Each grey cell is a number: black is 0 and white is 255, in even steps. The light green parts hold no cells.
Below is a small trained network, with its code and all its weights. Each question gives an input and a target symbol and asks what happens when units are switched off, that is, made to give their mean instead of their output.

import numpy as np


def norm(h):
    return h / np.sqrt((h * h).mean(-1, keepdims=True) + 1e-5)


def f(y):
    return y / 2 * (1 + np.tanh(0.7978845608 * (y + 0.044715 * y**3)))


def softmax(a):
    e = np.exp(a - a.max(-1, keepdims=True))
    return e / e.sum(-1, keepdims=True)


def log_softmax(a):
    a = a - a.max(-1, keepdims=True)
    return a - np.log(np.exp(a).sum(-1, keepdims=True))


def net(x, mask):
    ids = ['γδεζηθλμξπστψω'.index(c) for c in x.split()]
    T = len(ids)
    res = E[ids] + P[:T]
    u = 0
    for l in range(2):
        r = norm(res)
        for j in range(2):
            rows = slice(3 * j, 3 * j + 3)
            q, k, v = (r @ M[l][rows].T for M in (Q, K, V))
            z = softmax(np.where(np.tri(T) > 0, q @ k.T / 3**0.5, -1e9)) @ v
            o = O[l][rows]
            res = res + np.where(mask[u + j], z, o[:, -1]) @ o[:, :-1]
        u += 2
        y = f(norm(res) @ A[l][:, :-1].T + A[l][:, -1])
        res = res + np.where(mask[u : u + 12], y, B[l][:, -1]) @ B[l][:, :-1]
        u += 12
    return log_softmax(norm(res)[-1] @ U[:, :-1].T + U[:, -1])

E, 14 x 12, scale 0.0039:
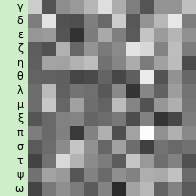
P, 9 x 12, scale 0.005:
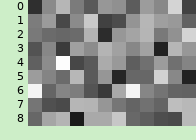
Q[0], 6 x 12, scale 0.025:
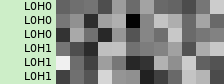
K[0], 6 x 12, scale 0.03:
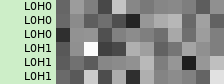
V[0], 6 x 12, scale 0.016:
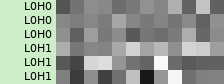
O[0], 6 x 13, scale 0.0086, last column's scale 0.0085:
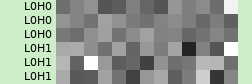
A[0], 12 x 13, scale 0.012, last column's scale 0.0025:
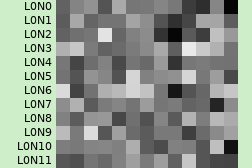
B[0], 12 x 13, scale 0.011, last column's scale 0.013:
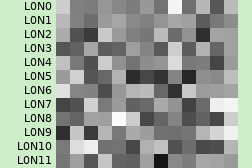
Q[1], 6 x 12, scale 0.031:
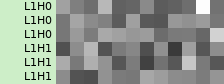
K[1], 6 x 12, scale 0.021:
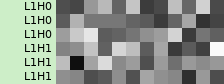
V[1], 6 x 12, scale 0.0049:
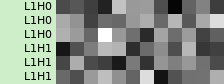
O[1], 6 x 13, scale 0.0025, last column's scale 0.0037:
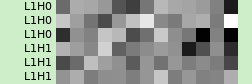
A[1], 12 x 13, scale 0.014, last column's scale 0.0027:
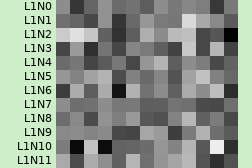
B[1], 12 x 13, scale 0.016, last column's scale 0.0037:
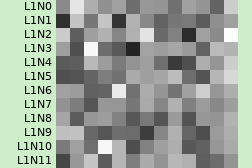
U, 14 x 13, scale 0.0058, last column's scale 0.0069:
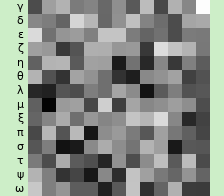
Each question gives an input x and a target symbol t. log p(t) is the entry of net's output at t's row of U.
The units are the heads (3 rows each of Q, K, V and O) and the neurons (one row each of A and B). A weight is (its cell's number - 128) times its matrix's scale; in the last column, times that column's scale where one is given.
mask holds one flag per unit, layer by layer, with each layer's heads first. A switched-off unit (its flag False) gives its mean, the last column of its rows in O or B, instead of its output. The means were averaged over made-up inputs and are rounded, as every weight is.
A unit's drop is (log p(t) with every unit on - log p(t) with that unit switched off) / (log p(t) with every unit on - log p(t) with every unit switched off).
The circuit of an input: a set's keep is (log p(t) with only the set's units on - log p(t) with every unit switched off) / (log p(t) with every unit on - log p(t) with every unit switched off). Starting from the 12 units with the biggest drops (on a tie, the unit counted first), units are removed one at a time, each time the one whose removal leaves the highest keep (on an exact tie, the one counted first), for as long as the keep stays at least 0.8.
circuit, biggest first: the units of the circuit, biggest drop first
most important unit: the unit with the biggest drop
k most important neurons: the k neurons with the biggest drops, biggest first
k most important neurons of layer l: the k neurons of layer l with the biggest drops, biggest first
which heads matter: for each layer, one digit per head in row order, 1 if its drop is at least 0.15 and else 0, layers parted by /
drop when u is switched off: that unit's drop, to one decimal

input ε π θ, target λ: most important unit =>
L0H1
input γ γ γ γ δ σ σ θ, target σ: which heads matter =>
01 / 00
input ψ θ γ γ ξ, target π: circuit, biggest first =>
L0H1, L1N1
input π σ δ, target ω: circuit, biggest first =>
L0H1, L0N9
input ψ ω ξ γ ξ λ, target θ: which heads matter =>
01 / 00
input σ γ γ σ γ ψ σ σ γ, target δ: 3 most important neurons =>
L0N7, L1N10, L0N9
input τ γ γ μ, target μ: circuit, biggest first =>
L0H1, L1N5, L0N5
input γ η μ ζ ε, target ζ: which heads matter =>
00 / 00
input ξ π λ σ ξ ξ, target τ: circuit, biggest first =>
L0H1, L1N3
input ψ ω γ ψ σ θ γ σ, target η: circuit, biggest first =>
L0H1, L0N10, L0N8
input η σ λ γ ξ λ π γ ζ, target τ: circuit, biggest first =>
L0H1, L1N3, L0N8
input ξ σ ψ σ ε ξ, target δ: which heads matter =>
00 / 00
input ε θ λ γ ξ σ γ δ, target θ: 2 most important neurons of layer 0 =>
L0N5, L0N7
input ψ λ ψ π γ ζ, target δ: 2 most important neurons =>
L0N7, L1N10
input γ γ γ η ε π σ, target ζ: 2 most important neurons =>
L0N9, L1N6
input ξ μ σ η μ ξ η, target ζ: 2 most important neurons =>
L0N9, L1N6
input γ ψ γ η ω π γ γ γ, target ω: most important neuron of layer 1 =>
L1N9
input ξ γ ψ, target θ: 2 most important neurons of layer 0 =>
L0N5, L0N7
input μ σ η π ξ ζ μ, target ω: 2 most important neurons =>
L0N9, L1N9
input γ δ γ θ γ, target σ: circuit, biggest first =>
L0H1
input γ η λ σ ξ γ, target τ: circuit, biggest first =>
L0H1, L1N3
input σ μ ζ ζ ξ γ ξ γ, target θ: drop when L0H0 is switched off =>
-0.1
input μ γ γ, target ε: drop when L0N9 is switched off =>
0.0
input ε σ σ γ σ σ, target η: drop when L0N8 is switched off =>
0.1
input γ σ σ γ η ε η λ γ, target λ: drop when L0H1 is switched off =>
1.0
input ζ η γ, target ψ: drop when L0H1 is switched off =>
0.9
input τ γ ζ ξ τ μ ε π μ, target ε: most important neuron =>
L1N2
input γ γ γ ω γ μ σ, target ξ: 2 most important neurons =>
L1N11, L0N9
